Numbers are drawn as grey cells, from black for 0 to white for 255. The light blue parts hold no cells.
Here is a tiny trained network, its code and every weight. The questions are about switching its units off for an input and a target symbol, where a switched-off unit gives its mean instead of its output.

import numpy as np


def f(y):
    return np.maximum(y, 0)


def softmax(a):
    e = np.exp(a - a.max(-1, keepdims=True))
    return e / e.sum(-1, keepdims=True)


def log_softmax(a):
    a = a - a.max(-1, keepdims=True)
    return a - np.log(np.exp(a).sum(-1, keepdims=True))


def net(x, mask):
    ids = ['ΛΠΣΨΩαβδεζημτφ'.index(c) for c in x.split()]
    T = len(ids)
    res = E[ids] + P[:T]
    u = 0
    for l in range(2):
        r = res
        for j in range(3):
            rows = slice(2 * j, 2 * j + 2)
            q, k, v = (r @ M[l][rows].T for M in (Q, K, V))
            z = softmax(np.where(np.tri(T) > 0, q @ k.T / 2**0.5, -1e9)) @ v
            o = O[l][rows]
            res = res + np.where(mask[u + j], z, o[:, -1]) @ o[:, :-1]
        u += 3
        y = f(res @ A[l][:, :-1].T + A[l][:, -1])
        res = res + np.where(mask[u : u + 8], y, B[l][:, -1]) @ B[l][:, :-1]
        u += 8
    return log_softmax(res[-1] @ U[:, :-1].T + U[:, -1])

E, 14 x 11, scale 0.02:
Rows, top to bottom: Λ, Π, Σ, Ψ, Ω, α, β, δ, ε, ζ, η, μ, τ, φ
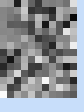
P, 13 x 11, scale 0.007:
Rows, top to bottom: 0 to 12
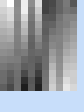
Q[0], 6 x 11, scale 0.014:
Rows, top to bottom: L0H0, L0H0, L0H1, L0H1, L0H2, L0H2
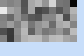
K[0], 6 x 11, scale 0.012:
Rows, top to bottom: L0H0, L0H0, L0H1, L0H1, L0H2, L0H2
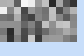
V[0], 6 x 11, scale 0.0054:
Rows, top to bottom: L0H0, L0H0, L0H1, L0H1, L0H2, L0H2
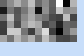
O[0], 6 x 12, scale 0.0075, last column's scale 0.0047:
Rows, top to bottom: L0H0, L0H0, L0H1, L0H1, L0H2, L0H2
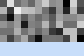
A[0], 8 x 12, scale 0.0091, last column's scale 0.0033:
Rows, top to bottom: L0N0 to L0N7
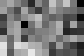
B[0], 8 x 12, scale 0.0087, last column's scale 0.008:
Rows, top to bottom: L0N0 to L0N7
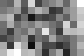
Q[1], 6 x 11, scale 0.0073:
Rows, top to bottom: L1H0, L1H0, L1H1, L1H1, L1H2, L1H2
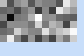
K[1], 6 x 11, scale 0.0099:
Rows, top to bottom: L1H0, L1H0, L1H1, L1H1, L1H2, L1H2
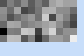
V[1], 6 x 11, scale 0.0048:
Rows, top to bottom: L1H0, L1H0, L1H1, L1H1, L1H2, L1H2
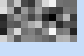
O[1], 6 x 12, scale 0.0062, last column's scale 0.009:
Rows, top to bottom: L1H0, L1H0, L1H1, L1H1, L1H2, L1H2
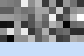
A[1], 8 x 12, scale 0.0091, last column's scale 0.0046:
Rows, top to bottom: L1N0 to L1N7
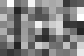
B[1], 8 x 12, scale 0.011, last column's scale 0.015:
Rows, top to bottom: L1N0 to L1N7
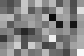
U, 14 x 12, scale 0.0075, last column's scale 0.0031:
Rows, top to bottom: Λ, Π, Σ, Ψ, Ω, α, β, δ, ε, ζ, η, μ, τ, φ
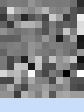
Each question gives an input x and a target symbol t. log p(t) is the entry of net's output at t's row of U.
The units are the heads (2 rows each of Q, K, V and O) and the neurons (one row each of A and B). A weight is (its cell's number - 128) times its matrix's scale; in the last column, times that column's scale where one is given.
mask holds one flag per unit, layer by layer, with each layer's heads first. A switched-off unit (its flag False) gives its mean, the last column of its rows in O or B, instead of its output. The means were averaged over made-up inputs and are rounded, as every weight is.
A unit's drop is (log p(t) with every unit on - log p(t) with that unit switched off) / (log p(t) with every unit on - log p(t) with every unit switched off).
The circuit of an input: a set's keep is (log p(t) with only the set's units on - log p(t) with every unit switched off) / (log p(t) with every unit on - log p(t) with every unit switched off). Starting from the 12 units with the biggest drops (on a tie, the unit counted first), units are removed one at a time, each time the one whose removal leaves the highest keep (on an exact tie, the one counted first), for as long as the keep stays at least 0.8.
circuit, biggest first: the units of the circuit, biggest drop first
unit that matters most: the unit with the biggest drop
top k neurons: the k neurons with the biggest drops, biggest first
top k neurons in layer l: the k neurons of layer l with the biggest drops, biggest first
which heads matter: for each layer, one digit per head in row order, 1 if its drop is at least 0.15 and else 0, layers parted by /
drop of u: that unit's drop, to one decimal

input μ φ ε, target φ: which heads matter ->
001 / 000
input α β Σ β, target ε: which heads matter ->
100 / 001
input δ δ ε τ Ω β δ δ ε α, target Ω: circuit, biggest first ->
L0H0, L1H1
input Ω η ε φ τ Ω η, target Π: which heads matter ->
000 / 001
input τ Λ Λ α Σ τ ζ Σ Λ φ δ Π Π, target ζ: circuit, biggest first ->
L0H0, L0N6
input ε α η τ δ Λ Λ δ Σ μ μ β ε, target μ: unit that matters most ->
L1H1
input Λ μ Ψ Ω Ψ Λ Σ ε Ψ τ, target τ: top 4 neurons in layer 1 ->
L1N4, L1N3, L1N2, L1N7
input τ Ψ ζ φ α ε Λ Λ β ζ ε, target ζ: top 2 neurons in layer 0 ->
L0N4, L0N6
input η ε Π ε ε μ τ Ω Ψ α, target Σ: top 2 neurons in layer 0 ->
L0N4, L0N3
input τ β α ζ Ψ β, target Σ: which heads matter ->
100 / 000
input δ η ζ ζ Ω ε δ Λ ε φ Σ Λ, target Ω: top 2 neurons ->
L0N1, L0N0
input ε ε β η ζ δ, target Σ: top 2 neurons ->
L0N2, L1N5
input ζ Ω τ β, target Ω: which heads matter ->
100 / 000
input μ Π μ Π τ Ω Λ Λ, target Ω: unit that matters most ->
L0H0
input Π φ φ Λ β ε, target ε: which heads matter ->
000 / 001
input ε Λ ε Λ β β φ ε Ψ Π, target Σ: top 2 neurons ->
L1N5, L0N4
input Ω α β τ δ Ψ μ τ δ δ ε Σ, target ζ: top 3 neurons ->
L0N6, L0N0, L1N5
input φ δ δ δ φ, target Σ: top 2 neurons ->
L0N1, L0N2
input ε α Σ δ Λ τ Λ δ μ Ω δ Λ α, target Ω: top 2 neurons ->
L0N0, L0N6
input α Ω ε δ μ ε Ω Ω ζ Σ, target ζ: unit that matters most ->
L0N6
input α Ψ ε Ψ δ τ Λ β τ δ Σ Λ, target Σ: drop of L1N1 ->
0.1
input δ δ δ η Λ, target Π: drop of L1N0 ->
0.1
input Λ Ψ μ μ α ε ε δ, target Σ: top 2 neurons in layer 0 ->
L0N2, L0N1
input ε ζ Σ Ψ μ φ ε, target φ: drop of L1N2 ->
0.2
